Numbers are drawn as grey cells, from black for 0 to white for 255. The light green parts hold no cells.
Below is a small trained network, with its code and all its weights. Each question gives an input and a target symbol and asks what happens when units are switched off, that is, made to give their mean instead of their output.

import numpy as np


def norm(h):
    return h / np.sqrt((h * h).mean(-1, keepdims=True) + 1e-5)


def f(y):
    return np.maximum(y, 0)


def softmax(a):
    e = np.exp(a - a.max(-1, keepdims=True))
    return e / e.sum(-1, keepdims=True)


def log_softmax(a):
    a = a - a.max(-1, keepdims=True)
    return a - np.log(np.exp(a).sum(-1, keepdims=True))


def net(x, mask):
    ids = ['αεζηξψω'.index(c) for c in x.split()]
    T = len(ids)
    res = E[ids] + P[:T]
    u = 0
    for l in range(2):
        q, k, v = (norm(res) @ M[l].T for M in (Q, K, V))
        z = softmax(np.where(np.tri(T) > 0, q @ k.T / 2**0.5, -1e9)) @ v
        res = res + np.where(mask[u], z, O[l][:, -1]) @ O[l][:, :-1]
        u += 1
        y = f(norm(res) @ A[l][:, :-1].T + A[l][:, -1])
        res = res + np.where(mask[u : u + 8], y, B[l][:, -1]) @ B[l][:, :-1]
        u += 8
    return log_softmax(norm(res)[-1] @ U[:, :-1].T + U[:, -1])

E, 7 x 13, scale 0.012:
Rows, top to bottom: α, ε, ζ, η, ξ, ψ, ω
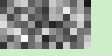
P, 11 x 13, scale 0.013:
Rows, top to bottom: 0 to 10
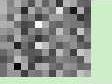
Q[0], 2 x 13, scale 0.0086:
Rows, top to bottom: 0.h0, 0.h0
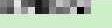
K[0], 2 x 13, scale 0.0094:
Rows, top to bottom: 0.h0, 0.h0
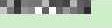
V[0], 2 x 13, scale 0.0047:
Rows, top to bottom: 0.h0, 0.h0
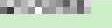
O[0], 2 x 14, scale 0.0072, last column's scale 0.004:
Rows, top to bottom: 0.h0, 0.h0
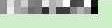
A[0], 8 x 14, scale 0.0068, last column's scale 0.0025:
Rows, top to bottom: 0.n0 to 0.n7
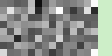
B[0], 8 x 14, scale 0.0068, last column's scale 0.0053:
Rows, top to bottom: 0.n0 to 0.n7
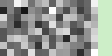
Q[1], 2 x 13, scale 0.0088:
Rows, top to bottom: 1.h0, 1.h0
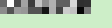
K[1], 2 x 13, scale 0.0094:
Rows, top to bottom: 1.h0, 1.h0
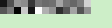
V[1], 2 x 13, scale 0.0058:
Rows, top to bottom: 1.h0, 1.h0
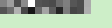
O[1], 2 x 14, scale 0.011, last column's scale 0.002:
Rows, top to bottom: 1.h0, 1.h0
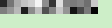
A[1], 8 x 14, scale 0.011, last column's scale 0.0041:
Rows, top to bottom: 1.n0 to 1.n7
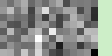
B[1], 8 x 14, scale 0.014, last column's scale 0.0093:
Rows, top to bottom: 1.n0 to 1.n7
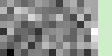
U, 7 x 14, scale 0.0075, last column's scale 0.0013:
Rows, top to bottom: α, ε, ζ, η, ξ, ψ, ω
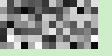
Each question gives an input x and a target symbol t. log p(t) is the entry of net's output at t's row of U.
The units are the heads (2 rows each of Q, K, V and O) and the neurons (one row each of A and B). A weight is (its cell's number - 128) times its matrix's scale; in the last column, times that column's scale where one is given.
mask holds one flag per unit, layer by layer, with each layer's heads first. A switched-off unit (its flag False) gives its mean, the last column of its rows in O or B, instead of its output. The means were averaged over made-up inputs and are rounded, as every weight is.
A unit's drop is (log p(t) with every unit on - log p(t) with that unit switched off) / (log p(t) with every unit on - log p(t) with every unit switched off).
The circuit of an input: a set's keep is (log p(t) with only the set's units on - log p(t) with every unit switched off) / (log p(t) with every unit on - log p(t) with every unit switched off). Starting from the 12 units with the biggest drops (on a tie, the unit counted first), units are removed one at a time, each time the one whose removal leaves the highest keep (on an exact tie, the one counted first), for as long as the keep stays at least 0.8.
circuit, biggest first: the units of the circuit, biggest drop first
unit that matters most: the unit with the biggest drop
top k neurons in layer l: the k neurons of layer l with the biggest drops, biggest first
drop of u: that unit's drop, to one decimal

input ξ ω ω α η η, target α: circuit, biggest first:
[0.h0; 1.h0; 1.n2]
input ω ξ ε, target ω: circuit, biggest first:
[1.h0]
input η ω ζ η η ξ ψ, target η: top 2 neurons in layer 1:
[1.n7; 1.n1]
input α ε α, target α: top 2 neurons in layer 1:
[1.n2; 1.n4]
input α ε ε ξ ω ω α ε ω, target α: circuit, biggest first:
[1.h0; 1.n2; 0.h0]
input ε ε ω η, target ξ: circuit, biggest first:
[0.n7; 1.n6]
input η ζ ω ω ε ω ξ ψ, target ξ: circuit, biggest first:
[0.h0; 0.n1]
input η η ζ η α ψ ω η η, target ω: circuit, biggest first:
[1.h0; 0.n7]
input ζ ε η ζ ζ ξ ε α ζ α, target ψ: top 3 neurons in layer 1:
[1.n2; 1.n3; 1.n5]
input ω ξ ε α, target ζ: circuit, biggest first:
[1.n1; 0.h0]
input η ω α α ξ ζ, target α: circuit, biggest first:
[1.h0; 0.h0; 1.n2]
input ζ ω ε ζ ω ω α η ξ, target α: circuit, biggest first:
[1.h0; 0.h0; 1.n2]
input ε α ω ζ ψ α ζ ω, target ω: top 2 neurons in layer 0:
[0.n5; 0.n7]
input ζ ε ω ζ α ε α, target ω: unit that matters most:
1.n2
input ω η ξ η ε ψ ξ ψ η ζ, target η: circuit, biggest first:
[1.h0; 1.n5]
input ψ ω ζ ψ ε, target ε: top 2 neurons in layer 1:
[1.n3; 1.n4]
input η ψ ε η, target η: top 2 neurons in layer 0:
[0.n7; 0.n5]
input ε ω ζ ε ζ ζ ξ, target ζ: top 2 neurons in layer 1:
[1.n1; 1.n6]
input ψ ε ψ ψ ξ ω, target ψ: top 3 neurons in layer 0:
[0.n7; 0.n6; 0.n0]
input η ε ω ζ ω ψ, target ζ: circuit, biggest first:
[1.h0]
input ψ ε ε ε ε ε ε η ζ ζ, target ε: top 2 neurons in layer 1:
[1.n3; 1.n6]
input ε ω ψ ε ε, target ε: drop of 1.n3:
0.3
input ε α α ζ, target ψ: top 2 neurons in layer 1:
[1.n2; 1.n5]
